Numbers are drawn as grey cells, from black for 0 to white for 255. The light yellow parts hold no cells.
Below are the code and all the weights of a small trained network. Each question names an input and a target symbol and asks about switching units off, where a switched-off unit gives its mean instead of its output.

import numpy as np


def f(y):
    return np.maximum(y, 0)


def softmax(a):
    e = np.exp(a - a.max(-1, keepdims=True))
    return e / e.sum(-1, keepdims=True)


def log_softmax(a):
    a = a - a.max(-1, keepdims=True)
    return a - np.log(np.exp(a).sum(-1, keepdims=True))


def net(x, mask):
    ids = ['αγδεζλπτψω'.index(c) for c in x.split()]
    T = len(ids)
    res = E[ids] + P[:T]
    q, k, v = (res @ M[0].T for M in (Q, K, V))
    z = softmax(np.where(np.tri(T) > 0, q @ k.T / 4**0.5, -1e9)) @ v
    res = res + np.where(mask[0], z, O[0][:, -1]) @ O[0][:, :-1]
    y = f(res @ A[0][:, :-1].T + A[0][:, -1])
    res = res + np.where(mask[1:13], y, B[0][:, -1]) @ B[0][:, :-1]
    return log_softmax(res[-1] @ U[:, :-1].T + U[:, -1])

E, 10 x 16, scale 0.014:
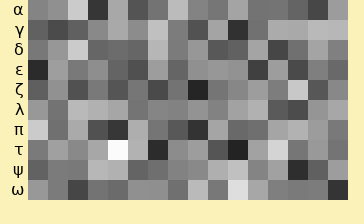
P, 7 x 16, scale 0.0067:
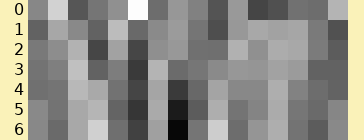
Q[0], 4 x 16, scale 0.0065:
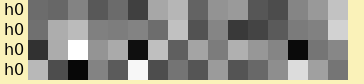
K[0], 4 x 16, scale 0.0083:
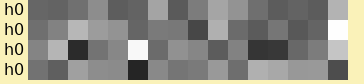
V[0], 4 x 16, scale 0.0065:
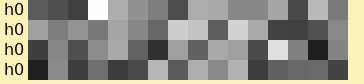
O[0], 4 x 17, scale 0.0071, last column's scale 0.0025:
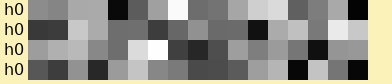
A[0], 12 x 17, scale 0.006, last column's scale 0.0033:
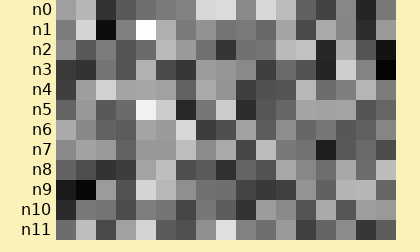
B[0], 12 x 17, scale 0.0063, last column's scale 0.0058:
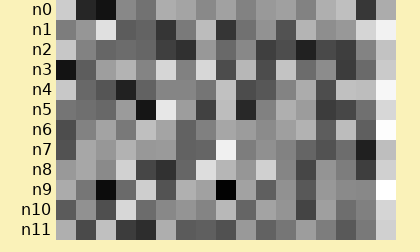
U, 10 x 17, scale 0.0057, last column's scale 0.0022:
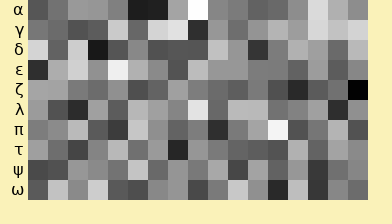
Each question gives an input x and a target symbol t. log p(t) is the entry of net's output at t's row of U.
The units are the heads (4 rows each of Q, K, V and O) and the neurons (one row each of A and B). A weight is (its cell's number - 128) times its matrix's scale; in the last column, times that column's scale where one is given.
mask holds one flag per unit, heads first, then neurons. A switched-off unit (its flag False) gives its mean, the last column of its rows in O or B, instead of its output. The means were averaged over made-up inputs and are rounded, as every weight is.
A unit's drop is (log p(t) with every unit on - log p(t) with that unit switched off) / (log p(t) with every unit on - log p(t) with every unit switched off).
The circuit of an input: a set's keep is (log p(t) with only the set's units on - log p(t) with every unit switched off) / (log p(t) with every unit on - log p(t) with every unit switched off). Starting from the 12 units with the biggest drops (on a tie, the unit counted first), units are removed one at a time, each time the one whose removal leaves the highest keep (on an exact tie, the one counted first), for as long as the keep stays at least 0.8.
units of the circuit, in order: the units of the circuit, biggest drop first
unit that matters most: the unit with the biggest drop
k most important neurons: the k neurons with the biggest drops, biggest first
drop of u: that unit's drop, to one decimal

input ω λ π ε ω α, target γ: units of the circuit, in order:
(h0 n9)
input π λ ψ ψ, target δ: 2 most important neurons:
(n11 n1)
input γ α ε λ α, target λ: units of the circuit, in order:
(h0 n0)
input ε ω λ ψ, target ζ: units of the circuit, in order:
(h0 n2)
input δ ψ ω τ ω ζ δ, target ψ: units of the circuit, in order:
(h0 n3 n11)
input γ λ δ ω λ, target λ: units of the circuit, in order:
(h0 n0)
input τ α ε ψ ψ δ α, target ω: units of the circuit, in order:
(h0)
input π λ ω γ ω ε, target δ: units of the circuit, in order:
(h0 n11 n1)
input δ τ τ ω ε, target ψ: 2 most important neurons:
(n3 n11)
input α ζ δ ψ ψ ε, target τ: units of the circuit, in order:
(h0 n9)
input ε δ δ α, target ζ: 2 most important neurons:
(n2 n7)
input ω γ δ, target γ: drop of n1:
0.0
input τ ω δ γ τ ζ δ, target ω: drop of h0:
1.1
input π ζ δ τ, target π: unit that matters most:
n5
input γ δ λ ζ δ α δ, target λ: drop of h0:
1.3
